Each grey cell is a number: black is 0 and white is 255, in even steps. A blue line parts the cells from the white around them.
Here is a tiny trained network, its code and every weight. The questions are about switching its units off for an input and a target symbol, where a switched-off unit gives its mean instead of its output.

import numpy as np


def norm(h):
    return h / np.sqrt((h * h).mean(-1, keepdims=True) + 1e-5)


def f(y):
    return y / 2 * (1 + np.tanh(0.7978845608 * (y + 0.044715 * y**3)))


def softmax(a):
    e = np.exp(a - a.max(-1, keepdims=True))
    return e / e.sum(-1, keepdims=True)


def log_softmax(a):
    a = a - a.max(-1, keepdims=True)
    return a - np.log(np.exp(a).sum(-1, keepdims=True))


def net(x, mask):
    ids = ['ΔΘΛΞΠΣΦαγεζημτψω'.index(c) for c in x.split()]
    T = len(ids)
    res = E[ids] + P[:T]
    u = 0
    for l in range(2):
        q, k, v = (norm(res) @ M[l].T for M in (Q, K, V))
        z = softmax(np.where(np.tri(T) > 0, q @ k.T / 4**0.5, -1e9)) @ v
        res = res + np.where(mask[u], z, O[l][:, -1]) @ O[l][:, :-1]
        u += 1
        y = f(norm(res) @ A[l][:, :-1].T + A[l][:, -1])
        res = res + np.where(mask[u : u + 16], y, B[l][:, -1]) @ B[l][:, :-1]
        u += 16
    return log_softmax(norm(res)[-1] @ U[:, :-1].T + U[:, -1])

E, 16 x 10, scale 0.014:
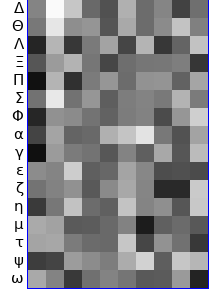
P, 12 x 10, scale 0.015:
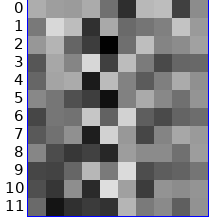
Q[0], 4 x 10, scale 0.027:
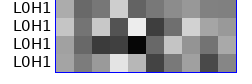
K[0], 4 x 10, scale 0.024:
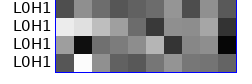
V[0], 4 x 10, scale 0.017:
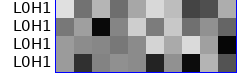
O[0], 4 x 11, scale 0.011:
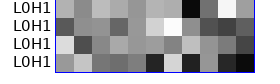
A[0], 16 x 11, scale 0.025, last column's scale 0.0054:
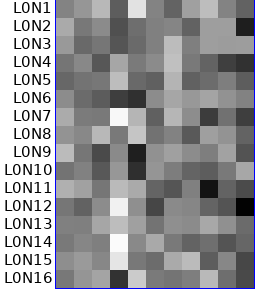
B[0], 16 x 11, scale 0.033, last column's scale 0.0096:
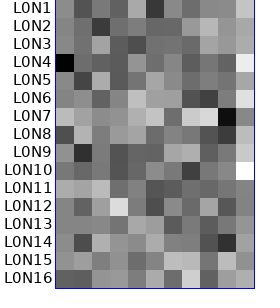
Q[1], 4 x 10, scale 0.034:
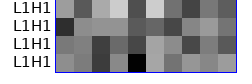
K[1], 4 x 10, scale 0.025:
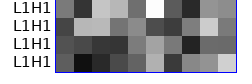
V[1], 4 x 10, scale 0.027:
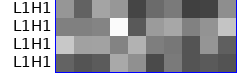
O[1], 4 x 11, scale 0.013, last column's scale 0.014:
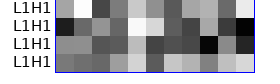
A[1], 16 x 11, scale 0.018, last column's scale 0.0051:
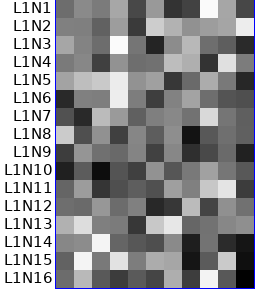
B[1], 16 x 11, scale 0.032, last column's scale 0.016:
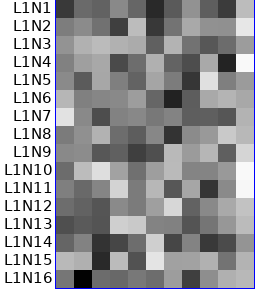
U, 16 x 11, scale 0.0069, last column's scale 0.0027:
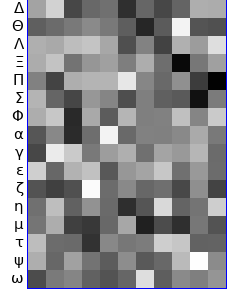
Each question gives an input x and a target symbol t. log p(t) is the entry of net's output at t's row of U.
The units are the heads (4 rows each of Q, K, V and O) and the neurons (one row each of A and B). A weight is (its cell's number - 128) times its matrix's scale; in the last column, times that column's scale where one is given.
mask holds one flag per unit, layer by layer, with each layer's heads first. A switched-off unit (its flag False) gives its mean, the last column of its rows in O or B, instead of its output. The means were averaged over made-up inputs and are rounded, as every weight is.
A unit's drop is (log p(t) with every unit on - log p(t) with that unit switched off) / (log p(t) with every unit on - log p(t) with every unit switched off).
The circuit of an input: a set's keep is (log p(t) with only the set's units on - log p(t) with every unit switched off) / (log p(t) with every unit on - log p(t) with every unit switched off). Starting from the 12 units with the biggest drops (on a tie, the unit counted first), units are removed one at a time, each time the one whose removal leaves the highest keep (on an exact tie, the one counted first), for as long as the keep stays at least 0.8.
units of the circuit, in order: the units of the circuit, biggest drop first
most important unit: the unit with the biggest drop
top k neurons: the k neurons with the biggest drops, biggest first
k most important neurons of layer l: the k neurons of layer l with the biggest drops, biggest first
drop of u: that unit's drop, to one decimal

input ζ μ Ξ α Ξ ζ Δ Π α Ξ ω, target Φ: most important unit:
L0H1
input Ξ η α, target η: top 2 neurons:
[L1N1; L1N2]
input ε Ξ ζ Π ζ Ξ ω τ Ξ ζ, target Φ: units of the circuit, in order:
[L1N15; L0H1]
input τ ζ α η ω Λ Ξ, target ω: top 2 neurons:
[L0N4; L1N10]
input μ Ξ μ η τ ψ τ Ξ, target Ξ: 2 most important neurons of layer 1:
[L1N3; L1N12]
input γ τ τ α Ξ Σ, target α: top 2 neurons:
[L1N13; L1N2]
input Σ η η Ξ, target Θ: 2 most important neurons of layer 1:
[L1N5; L1N1]
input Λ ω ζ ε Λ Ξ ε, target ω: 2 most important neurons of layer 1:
[L1N10; L1N9]
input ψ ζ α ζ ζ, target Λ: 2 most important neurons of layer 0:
[L0N8; L0N5]
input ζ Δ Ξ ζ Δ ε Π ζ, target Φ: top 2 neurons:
[L0N8; L1N15]
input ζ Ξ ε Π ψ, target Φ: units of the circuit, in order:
[L0H1; L1N15]
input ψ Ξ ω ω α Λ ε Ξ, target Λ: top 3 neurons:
[L0N8; L0N5; L1N6]
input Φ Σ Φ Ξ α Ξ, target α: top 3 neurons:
[L1N13; L1N2; L0N9]
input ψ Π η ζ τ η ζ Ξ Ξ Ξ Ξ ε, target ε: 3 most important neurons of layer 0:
[L0N9; L0N2; L0N8]
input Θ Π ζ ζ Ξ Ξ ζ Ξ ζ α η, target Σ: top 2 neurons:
[L1N7; L0N15]
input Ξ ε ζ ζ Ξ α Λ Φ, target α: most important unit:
L1H1
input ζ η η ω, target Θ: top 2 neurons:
[L0N4; L1N5]
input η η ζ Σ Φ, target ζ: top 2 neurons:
[L0N1; L1N1]
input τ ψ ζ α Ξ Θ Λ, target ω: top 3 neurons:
[L0N4; L1N10; L1N9]
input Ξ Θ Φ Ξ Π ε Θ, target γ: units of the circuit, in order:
[L1N10]
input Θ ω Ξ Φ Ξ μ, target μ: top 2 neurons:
[L0N6; L1N4]
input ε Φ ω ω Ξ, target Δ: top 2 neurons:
[L0N8; L0N7]
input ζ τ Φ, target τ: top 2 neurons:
[L0N9; L1N2]
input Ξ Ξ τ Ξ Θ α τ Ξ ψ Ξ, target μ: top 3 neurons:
[L0N14; L1N14; L1N8]
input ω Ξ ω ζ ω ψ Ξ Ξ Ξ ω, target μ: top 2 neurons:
[L0N14; L1N14]
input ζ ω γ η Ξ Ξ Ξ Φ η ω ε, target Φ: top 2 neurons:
[L0N8; L1N15]
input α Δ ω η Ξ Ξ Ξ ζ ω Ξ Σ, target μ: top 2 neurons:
[L0N7; L1N14]
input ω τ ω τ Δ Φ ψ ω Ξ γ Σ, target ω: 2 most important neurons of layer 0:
[L0N7; L0N4]
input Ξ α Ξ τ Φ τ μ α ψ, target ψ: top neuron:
[L1N8]
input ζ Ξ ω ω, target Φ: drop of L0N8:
0.1
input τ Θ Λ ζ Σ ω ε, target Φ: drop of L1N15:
0.3
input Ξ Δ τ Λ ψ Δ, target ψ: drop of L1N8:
0.2
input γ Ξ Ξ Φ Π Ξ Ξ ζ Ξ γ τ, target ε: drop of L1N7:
0.1
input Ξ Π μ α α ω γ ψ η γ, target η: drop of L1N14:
0.0
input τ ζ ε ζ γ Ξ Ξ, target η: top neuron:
[L1N1]
